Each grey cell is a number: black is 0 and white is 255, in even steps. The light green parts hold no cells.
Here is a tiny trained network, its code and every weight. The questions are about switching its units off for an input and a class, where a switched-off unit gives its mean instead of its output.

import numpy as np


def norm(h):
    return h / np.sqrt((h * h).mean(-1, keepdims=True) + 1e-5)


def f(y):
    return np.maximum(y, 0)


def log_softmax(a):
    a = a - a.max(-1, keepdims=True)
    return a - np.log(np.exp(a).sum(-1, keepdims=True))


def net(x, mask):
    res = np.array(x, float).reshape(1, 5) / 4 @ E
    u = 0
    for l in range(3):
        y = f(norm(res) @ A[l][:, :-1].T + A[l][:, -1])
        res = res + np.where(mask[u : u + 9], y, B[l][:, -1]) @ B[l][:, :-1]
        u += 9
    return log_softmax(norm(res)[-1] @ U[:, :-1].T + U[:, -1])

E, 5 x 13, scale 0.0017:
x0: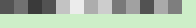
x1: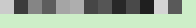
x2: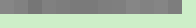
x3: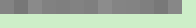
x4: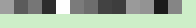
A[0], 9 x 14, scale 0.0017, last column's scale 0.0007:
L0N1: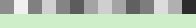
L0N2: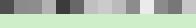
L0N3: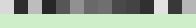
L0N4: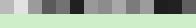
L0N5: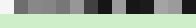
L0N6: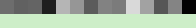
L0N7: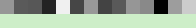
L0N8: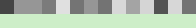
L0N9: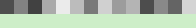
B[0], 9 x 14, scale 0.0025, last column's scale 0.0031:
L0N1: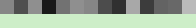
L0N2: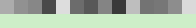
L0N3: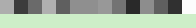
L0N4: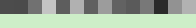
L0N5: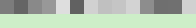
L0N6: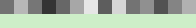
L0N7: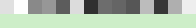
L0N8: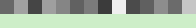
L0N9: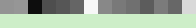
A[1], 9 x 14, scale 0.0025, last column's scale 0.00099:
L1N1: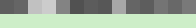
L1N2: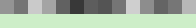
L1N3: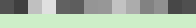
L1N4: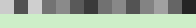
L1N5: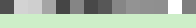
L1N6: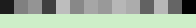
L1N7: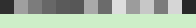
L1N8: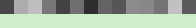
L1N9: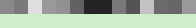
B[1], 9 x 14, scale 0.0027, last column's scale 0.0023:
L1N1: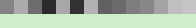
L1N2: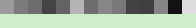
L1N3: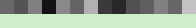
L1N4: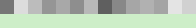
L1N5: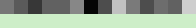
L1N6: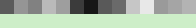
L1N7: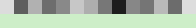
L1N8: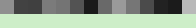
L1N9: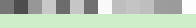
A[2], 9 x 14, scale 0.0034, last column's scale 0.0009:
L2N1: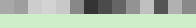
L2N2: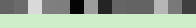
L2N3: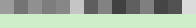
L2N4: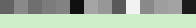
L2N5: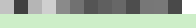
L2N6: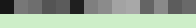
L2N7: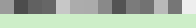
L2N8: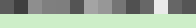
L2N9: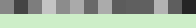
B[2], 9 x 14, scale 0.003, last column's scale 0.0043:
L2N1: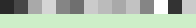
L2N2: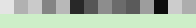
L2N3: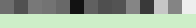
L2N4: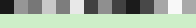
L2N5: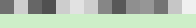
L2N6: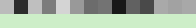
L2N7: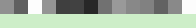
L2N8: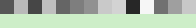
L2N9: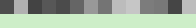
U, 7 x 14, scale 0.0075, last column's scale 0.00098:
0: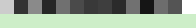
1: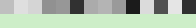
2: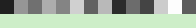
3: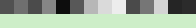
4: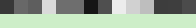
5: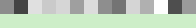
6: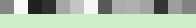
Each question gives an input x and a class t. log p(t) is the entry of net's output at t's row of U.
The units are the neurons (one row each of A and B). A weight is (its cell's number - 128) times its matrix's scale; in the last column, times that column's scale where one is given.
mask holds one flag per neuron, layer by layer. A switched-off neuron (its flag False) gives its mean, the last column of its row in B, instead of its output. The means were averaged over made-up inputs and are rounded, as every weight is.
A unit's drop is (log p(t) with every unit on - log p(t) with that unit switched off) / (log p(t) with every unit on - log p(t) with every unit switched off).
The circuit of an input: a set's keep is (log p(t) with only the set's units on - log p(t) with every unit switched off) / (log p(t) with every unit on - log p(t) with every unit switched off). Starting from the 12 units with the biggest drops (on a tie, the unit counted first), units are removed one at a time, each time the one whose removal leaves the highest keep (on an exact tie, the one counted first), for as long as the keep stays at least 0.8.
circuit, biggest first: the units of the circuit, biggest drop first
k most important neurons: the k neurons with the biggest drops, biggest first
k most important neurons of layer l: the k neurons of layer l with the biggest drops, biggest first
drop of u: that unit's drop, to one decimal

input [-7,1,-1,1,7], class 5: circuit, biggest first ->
(L2N1)
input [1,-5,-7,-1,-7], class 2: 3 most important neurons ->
(L0N7 L2N4 L1N6)
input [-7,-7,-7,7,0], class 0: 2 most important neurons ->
(L1N2 L0N7)
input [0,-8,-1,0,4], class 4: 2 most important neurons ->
(L2N5 L0N9)
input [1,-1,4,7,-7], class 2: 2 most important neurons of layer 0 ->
(L0N7 L0N3)
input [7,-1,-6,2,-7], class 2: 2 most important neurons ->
(L0N3 L1N6)
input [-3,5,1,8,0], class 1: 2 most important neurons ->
(L0N7 L0N5)
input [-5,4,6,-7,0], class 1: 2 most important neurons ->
(L0N7 L0N5)
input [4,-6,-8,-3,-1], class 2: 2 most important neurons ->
(L2N4 L0N7)
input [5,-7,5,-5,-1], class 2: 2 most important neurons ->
(L2N4 L0N7)
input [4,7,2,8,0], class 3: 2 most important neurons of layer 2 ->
(L2N8 L2N9)
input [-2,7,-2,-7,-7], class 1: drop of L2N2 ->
0.2
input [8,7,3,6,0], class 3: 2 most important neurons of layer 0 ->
(L0N7 L0N2)
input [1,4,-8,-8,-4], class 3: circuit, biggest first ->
(L2N9)
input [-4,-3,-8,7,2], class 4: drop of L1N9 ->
0.1
